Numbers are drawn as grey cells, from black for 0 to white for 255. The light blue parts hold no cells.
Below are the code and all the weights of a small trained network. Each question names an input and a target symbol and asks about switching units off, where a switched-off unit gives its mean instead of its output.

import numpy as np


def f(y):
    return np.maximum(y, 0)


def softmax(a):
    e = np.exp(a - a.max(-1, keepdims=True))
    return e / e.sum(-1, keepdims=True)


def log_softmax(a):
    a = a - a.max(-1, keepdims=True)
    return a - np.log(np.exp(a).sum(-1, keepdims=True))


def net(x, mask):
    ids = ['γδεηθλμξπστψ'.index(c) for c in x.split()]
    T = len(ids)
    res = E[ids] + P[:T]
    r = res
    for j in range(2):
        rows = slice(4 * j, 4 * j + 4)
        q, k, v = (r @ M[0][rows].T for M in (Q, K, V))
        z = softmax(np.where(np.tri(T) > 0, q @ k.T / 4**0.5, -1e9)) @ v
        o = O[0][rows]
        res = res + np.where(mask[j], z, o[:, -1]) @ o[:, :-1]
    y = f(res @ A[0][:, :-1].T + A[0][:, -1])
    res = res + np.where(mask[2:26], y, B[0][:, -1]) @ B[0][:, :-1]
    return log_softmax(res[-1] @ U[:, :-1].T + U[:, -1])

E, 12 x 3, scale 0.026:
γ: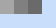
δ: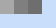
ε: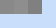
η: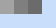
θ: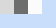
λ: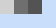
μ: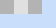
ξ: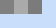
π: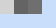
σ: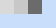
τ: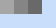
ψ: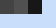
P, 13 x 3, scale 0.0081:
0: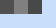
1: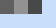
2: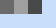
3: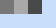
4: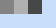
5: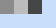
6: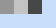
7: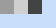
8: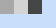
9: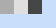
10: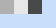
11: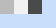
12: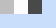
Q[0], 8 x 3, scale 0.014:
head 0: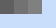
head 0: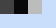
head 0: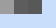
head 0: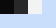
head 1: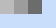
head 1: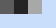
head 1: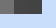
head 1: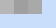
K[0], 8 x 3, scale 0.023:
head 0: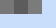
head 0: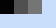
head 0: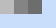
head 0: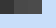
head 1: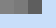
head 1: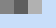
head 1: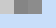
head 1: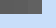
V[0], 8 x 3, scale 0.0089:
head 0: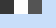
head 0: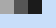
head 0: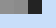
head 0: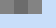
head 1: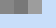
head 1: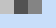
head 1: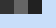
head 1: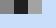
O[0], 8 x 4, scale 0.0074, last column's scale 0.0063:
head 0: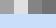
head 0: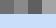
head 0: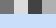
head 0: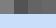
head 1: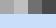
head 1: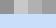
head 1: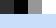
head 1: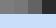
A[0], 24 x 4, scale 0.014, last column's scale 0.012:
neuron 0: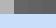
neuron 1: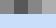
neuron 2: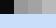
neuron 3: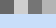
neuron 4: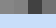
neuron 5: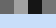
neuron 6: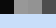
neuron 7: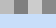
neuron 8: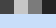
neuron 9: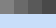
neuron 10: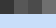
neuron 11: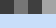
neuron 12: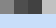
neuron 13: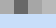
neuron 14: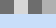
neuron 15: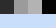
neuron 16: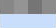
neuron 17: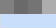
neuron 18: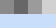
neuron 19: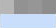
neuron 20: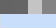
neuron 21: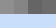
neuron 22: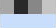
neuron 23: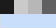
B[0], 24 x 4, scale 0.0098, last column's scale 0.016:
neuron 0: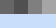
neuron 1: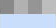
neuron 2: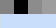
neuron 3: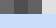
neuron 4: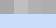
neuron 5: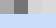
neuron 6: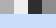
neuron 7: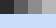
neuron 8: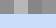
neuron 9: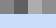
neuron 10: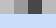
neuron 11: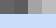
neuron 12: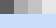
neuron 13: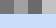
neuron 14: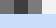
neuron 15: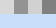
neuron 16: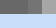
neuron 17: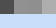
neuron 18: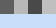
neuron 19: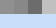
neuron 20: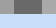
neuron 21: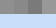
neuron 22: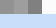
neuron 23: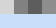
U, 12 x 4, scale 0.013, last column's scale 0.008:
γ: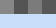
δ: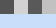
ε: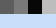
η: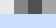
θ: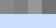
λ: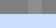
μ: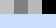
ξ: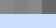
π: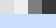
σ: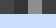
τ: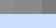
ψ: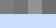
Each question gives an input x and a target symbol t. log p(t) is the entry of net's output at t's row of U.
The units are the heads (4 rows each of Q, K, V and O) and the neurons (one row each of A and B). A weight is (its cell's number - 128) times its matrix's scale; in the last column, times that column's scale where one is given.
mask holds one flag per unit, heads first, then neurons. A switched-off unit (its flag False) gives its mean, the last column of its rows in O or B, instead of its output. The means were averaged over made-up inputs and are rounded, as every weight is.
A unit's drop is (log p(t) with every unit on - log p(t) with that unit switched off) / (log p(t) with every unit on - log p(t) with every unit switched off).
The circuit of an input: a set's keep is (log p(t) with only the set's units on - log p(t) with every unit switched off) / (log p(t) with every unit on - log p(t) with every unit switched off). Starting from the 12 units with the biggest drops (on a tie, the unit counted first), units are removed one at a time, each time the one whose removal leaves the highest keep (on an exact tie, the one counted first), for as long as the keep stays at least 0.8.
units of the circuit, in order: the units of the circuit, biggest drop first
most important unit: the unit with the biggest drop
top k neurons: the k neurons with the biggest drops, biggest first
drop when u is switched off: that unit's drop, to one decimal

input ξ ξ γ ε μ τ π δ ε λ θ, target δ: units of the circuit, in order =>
neuron 7; neuron 18; neuron 13; neuron 14
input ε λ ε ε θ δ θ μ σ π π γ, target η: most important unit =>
neuron 12
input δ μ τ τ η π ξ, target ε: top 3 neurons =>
neuron 5; neuron 12; neuron 3
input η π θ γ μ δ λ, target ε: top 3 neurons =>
neuron 5; neuron 7; neuron 12
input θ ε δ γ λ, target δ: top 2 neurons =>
neuron 18; neuron 5
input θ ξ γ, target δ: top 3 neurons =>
neuron 18; neuron 5; neuron 14
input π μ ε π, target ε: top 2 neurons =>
neuron 5; neuron 7
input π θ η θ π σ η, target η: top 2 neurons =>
neuron 12; neuron 7
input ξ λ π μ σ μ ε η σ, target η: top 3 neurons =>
neuron 14; neuron 12; neuron 3
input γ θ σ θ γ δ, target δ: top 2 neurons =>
neuron 5; neuron 14
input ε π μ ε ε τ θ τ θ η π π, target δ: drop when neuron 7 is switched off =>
0.2
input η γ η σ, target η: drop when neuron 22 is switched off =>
0.0
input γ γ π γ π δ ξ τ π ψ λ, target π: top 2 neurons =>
neuron 10; neuron 14
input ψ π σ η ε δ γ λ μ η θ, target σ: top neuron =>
neuron 7
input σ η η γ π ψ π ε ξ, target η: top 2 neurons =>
neuron 6; neuron 10
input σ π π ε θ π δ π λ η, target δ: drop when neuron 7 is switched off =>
0.1
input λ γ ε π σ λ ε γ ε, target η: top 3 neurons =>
neuron 23; neuron 12; neuron 7
